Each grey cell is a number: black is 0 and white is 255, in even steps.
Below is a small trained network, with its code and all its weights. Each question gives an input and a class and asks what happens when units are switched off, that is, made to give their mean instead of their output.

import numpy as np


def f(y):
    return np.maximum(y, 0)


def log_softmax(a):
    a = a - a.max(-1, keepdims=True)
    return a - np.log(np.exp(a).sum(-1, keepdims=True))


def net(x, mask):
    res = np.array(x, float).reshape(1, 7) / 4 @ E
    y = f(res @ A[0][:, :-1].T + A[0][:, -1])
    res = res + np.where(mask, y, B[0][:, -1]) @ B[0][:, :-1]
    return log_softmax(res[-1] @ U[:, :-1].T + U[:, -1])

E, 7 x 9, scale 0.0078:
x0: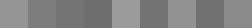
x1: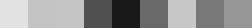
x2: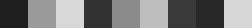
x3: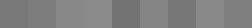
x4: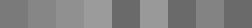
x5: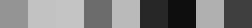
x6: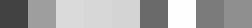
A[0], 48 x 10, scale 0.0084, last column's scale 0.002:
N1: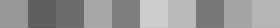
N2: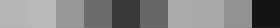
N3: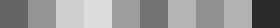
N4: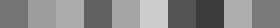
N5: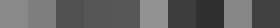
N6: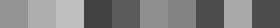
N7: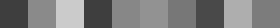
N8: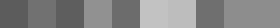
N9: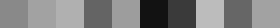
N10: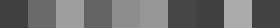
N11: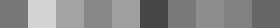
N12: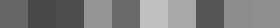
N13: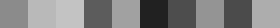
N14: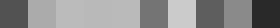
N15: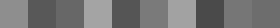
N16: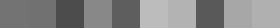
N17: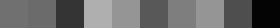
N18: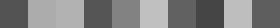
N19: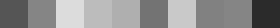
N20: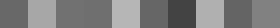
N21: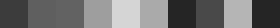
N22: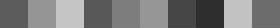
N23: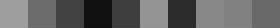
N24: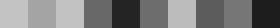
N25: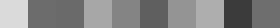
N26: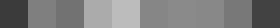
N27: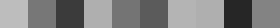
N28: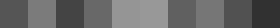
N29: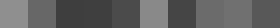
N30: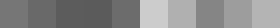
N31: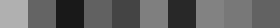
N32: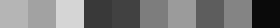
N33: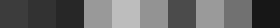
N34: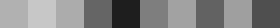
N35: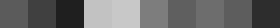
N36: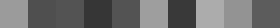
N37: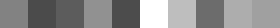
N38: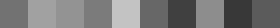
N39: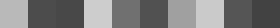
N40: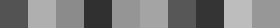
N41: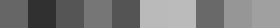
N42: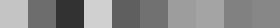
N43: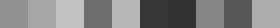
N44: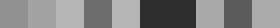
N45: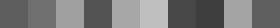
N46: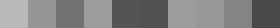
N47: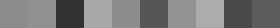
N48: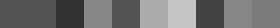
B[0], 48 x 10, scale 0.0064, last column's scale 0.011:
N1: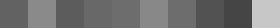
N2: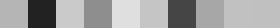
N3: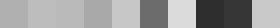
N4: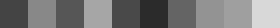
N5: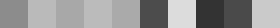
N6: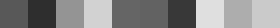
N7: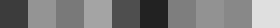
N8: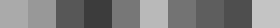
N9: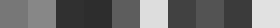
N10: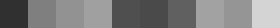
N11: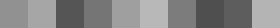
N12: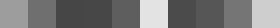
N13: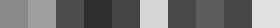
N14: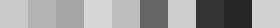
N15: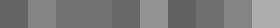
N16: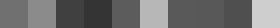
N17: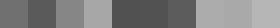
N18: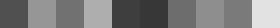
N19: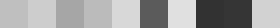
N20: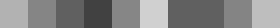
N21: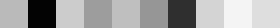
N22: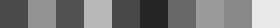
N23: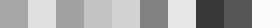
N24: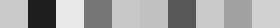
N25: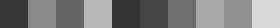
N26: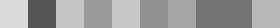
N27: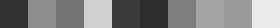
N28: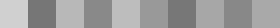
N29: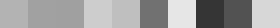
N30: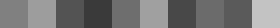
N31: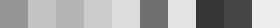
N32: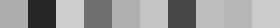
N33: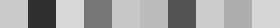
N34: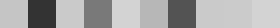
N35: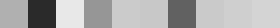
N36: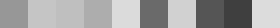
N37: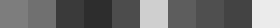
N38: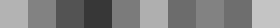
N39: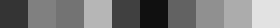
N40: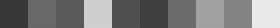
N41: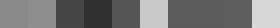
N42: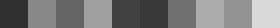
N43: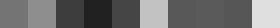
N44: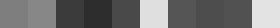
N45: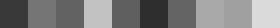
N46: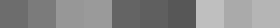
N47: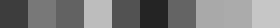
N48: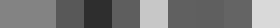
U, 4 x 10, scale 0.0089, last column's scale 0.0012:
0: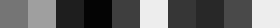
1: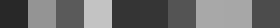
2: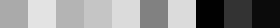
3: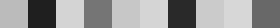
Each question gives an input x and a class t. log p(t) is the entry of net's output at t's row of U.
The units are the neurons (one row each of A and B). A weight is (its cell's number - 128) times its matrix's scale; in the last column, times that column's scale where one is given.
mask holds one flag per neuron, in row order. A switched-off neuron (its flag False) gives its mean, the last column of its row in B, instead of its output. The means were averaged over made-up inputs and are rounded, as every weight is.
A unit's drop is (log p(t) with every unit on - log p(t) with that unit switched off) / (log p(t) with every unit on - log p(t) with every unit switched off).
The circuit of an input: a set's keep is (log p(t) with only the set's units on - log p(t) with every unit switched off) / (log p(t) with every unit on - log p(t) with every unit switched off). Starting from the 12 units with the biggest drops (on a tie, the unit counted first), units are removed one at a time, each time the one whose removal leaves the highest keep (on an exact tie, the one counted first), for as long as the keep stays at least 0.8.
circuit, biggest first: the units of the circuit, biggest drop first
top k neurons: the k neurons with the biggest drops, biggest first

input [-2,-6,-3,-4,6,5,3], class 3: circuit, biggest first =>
[N35]
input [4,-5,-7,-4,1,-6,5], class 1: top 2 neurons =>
[N39; N27]
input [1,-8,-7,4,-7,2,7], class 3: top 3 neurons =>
[N35; N33; N26]
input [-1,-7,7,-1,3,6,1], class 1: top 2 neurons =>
[N22; N45]
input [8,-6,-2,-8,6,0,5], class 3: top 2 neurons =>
[N35; N23]
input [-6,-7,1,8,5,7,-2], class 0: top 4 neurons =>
[N44; N43; N9; N13]
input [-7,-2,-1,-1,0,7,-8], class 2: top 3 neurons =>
[N31; N23; N36]
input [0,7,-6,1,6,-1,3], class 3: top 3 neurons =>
[N24; N2; N34]
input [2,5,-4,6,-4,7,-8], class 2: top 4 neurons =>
[N31; N23; N36; N29]
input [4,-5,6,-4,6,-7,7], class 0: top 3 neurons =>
[N37; N12; N48]
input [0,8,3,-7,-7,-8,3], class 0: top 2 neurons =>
[N37; N16]
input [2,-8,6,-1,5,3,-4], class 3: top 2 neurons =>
[N21; N33]
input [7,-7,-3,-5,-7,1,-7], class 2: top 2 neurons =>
[N31; N23]
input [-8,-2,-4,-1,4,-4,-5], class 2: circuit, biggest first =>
[N31]
